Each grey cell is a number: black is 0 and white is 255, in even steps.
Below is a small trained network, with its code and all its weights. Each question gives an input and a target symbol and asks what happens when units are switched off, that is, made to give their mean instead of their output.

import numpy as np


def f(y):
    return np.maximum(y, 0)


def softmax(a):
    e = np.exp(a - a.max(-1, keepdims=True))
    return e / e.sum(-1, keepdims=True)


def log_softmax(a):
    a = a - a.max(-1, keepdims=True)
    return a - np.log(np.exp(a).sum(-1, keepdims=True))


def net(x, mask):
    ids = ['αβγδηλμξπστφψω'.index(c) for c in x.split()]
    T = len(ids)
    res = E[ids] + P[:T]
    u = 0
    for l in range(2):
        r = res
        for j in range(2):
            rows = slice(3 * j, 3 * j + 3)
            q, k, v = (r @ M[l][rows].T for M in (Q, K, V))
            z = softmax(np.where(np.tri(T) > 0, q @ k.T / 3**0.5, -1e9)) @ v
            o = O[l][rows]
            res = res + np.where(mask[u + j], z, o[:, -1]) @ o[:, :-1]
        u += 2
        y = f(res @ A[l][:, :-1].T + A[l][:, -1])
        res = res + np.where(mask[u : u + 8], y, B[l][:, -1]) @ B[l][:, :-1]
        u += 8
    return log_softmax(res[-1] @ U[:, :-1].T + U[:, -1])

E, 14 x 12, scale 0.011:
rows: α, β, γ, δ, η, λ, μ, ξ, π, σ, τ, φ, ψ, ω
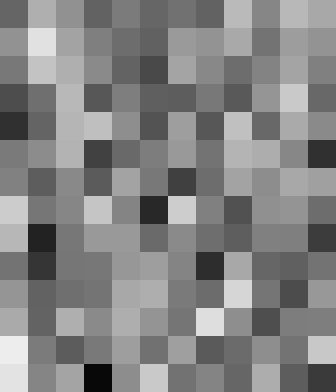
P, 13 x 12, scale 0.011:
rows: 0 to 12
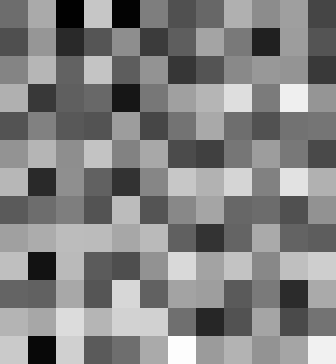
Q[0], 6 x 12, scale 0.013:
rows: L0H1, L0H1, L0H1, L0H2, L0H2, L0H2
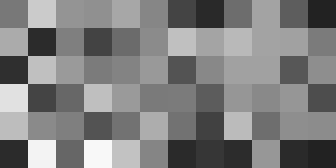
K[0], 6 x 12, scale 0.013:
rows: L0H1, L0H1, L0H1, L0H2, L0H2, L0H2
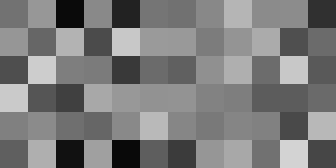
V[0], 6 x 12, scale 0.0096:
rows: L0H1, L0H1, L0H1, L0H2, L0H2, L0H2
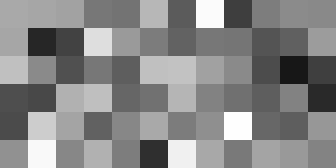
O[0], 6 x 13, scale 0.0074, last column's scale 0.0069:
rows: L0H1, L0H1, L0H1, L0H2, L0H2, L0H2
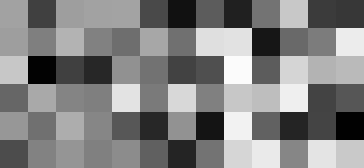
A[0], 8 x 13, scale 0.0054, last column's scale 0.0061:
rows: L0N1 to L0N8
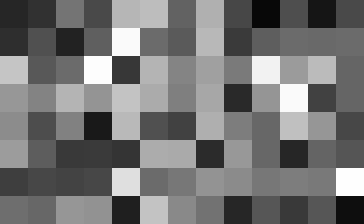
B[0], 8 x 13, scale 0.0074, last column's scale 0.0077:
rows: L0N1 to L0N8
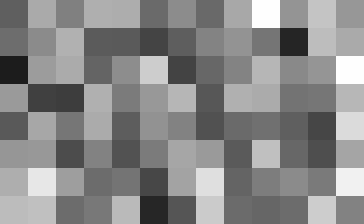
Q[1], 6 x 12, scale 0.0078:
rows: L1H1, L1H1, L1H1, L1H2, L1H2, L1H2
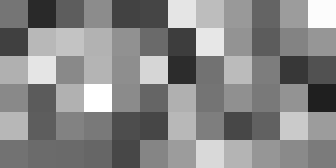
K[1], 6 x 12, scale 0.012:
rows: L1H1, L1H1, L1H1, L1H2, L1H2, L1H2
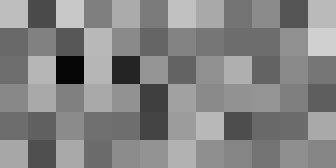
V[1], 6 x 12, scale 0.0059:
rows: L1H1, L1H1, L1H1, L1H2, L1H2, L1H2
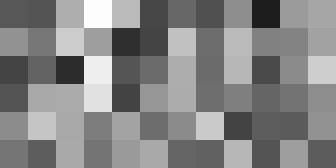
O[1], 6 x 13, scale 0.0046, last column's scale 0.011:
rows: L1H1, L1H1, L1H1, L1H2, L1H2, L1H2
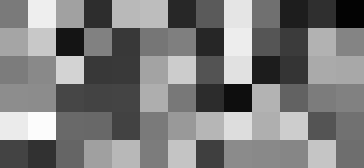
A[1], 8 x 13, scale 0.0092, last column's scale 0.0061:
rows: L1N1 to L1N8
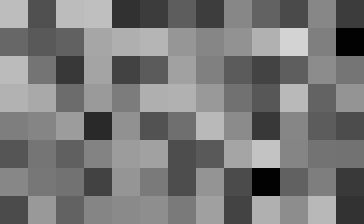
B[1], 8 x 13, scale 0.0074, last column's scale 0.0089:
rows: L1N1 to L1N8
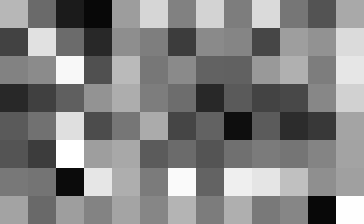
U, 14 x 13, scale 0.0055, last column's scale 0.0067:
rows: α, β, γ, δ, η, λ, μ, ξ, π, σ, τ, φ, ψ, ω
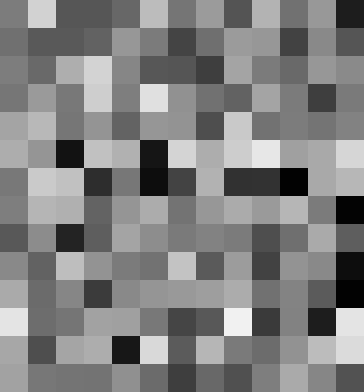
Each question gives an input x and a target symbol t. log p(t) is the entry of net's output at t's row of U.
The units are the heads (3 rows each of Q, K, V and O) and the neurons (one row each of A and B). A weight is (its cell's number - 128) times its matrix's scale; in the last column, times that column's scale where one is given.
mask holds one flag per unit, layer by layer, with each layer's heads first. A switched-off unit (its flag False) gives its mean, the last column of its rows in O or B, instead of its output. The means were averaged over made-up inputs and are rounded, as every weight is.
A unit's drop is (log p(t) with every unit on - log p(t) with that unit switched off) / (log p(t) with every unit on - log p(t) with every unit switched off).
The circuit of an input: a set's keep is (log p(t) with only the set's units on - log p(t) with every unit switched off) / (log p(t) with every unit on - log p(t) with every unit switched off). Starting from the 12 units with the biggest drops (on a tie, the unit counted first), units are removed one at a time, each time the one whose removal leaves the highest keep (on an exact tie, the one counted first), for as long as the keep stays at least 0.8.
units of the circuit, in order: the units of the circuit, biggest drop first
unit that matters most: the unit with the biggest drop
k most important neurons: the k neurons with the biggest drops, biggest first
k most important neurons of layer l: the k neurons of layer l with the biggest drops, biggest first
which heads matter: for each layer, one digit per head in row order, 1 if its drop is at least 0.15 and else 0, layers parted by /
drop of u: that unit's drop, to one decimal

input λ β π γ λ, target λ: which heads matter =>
10 / 10
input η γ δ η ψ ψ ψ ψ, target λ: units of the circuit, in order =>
[L1N7; L0H2; L0N3]
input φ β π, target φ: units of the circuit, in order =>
[L0H2; L0H1]
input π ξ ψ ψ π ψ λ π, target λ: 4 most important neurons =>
[L0N1; L0N4; L0N2; L0N7]
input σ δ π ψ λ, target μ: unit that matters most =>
L1N5
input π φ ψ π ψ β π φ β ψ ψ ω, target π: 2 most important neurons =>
[L1N4; L1N2]
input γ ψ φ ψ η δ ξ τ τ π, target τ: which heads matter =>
01 / 00
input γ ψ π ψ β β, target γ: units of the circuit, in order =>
[L0H2; L1N6; L0N7]
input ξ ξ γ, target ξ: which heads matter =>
01 / 00
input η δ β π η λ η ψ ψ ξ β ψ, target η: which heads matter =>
11 / 10
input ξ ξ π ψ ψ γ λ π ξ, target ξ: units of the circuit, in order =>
[L0H2; L1N2; L0N3]
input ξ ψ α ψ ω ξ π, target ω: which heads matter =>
10 / 10
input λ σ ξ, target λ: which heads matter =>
11 / 10
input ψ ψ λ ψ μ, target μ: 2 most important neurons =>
[L1N5; L0N1]
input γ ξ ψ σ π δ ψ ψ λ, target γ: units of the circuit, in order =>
[L0H2; L1N6]
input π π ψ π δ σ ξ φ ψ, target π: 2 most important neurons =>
[L1N4; L1N2]
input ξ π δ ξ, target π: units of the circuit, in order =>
[L0H2; L1N4; L1N2]
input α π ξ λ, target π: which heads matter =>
01 / 00
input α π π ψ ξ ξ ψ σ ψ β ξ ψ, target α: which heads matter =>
11 / 11
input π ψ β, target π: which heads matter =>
01 / 00
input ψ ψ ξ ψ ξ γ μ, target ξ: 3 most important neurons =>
[L1N2; L0N3; L1N8]
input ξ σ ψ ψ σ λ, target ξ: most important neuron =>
[L1N2]
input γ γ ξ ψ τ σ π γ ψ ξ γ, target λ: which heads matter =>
11 / 00
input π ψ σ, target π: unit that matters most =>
L0H2
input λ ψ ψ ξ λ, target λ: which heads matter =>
11 / 10
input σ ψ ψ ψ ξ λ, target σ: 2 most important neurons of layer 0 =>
[L0N6; L0N3]
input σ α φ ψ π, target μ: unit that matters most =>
L0N2
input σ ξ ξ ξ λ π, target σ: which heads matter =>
11 / 10
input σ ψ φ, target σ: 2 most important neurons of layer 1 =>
[L1N3; L1N4]
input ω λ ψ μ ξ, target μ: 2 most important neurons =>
[L0N3; L1N5]
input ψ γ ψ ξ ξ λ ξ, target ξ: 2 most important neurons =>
[L0N3; L1N2]
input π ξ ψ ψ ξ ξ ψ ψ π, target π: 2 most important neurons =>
[L1N2; L1N4]
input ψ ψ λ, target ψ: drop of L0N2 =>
0.0
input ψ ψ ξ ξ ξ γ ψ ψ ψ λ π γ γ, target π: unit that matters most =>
L0H2
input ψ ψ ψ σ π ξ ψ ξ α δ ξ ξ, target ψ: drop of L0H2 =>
0.2
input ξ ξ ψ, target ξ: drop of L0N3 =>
0.3
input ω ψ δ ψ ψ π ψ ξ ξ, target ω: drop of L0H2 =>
0.1
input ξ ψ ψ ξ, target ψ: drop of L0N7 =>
0.1
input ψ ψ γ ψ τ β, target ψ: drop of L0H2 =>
0.2
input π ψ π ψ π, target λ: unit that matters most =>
L0N1
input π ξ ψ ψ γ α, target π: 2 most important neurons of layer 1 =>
[L1N4; L1N2]
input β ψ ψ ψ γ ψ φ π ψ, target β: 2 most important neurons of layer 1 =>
[L1N1; L1N6]
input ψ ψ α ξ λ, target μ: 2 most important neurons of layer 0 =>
[L0N4; L0N7]
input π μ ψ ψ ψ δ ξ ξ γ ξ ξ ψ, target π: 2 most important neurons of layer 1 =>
[L1N4; L1N2]
